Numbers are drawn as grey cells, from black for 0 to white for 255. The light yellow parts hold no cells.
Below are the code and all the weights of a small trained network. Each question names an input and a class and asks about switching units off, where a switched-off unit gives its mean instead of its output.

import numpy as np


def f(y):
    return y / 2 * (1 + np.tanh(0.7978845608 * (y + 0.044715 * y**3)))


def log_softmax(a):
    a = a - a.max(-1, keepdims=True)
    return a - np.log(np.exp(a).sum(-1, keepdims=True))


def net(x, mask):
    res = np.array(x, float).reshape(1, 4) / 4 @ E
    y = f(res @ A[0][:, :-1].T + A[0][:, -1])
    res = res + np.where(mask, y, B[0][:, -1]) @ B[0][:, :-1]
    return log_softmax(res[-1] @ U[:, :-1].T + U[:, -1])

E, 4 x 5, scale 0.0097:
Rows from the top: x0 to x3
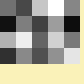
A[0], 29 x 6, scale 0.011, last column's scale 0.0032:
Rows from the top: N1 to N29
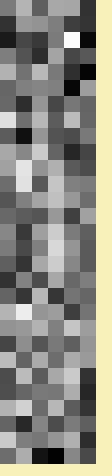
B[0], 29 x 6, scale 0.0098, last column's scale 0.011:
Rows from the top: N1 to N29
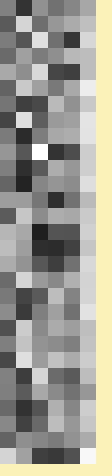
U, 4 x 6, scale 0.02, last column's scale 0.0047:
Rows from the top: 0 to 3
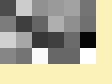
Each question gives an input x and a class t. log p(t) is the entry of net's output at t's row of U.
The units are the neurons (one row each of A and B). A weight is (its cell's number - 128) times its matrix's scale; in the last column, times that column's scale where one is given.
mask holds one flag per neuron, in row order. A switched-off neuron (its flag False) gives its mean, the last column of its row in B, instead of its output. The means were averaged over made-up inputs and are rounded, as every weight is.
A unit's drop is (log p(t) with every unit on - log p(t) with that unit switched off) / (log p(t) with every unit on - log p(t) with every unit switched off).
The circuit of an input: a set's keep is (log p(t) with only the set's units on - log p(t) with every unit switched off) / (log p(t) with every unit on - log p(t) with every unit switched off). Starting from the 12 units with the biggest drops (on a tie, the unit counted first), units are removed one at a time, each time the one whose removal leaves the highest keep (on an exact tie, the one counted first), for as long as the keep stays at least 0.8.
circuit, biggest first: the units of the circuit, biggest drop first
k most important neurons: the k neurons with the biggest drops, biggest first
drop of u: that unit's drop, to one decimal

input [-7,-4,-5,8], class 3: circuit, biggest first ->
N3
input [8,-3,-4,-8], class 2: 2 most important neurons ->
N15; N17
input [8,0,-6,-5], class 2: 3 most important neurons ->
N15; N17; N16
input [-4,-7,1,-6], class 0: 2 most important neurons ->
N8; N23
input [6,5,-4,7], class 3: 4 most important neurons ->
N3; N29; N24; N25
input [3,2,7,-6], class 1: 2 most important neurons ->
N11; N26
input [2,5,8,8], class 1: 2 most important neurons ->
N12; N26
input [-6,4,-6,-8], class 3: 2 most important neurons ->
N10; N5
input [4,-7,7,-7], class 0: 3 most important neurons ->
N8; N23; N21
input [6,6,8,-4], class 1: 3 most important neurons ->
N11; N26; N20
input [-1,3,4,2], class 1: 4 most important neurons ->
N12; N8; N23; N21
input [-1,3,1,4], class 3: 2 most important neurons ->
N8; N3
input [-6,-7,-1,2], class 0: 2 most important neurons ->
N23; N8
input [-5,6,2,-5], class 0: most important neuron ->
N6
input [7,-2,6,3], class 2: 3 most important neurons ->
N16; N13; N15
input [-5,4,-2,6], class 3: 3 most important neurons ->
N3; N15; N16
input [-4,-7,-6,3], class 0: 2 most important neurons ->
N8; N23
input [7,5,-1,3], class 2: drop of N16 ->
0.2
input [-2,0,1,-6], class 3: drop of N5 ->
0.0
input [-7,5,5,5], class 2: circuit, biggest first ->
N29
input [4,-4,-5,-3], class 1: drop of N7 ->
0.1
